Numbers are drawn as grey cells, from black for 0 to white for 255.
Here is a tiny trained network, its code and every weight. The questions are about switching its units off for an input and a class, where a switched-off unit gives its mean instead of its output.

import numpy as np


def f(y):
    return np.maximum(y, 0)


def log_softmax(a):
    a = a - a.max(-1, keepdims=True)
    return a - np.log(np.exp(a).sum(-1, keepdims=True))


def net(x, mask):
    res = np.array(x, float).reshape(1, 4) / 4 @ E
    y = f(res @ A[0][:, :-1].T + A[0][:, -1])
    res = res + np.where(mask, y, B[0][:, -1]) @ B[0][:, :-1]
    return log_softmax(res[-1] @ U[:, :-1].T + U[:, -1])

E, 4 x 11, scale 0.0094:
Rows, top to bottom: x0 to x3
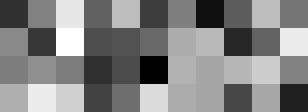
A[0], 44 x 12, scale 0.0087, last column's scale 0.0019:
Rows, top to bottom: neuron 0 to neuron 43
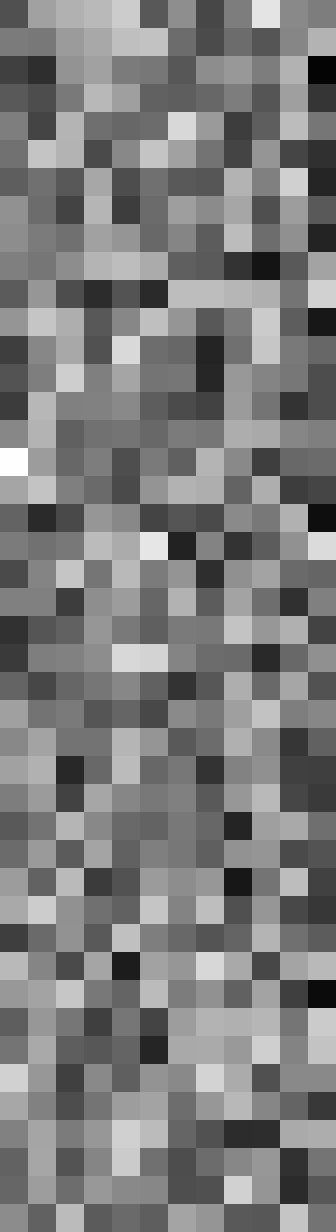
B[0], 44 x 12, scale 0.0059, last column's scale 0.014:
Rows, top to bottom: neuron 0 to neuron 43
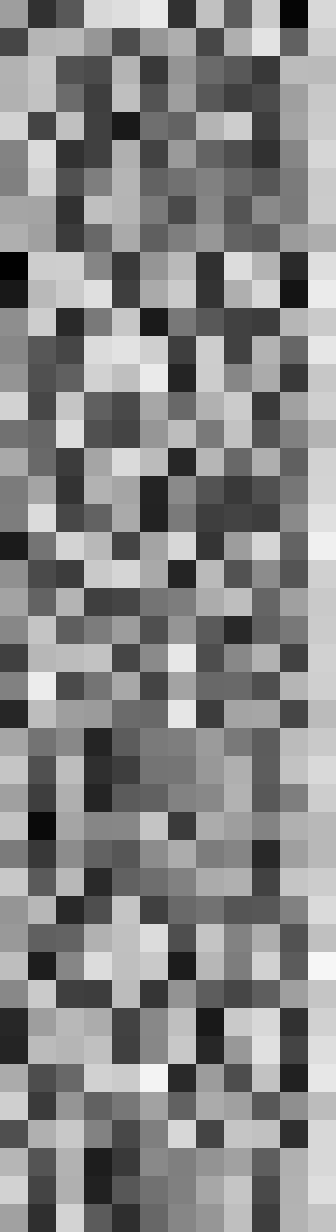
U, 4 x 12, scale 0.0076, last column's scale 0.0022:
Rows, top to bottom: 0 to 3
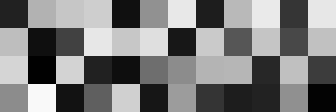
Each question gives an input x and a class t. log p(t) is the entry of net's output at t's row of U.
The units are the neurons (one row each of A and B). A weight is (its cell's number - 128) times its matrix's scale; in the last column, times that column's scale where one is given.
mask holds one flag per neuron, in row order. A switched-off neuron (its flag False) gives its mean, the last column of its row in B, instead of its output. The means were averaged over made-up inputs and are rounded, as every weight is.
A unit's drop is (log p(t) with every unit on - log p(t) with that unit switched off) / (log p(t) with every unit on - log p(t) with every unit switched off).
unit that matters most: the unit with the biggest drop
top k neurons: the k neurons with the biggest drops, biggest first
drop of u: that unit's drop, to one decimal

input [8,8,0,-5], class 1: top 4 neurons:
[neuron 12; neuron 13; neuron 0; neuron 20]
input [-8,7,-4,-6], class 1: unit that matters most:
neuron 34
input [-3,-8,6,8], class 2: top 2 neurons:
[neuron 27; neuron 42]
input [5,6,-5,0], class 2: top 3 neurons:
[neuron 31; neuron 4; neuron 29]
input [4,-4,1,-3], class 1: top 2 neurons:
[neuron 0; neuron 12]
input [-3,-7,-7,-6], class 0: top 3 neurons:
[neuron 19; neuron 9; neuron 23]
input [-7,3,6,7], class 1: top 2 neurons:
[neuron 34; neuron 38]
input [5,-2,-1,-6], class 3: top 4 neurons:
[neuron 18; neuron 34; neuron 24; neuron 3]
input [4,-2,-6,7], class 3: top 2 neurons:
[neuron 5; neuron 11]
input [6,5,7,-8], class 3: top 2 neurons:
[neuron 18; neuron 2]
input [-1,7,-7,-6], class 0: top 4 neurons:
[neuron 19; neuron 9; neuron 40; neuron 1]
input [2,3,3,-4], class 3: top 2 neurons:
[neuron 19; neuron 9]
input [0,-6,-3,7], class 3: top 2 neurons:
[neuron 11; neuron 5]
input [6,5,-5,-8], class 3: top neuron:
[neuron 18]
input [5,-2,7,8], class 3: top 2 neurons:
[neuron 11; neuron 5]
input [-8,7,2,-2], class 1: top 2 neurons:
[neuron 34; neuron 38]
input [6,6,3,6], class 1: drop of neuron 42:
0.1
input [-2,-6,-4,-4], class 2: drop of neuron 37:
0.0
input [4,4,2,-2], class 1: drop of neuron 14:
0.1
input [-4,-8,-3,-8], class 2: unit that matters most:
neuron 42
